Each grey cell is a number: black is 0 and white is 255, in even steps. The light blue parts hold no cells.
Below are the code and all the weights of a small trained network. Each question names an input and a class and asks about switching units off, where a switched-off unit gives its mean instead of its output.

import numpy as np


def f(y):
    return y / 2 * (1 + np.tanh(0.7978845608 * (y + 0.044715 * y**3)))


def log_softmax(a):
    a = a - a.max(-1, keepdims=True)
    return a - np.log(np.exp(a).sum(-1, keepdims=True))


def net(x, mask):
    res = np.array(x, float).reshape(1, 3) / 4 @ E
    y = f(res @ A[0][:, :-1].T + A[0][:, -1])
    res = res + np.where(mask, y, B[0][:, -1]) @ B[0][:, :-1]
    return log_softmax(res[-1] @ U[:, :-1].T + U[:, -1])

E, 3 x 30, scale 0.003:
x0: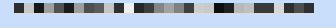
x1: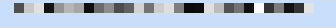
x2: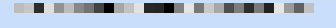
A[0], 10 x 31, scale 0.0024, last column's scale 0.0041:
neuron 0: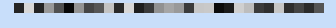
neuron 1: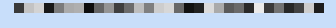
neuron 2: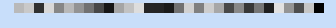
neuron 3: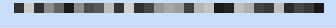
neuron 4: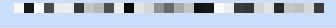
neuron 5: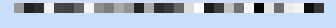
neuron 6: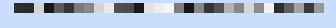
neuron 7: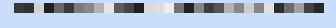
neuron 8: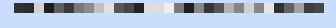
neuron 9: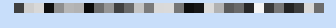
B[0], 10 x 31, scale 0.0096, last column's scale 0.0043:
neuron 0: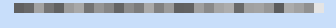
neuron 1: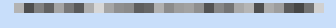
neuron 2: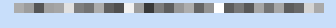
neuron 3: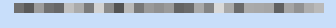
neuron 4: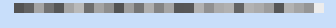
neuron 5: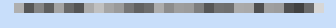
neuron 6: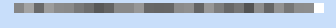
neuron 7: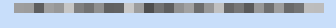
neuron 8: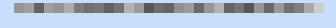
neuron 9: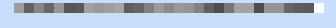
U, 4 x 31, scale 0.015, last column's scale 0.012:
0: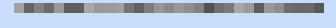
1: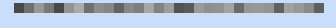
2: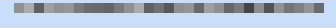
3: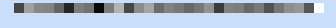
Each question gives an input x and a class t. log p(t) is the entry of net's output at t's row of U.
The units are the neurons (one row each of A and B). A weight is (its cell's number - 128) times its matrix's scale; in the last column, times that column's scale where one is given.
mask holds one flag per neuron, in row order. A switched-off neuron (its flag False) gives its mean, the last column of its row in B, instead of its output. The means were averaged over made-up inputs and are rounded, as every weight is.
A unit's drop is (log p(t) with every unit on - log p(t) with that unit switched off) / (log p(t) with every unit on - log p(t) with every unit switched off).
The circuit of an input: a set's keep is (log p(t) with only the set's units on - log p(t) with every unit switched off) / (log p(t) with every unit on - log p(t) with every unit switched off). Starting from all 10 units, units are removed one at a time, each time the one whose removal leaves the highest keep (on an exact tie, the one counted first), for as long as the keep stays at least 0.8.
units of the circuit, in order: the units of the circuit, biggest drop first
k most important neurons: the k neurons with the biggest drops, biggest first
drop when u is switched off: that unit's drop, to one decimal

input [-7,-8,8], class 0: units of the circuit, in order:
(neuron 5)
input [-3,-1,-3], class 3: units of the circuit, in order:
(neuron 3; neuron 2; neuron 1)
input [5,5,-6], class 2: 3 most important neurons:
(neuron 6; neuron 8; neuron 7)
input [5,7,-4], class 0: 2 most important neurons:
(neuron 9; neuron 1)
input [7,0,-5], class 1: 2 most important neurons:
(neuron 0; neuron 3)
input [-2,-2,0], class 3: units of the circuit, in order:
(neuron 1; neuron 3; neuron 2)
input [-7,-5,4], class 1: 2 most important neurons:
(neuron 4; neuron 9)
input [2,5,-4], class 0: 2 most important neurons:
(neuron 9; neuron 1)
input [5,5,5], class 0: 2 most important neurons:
(neuron 9; neuron 4)
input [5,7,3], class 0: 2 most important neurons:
(neuron 9; neuron 1)
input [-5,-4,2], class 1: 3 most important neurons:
(neuron 4; neuron 9; neuron 1)
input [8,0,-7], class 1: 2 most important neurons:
(neuron 0; neuron 3)
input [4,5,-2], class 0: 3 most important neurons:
(neuron 9; neuron 1; neuron 4)
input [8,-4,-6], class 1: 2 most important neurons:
(neuron 0; neuron 3)
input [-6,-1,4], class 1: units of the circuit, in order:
(neuron 4)
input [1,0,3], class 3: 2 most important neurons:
(neuron 7; neuron 8)
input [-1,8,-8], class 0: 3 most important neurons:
(neuron 9; neuron 1; neuron 2)
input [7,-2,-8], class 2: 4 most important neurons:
(neuron 6; neuron 8; neuron 7; neuron 4)
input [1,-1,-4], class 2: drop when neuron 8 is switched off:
0.1
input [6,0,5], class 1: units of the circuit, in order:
(neuron 0)
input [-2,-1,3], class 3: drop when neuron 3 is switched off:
0.2
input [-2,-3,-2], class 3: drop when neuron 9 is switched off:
0.2
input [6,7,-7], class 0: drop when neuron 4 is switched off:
0.1
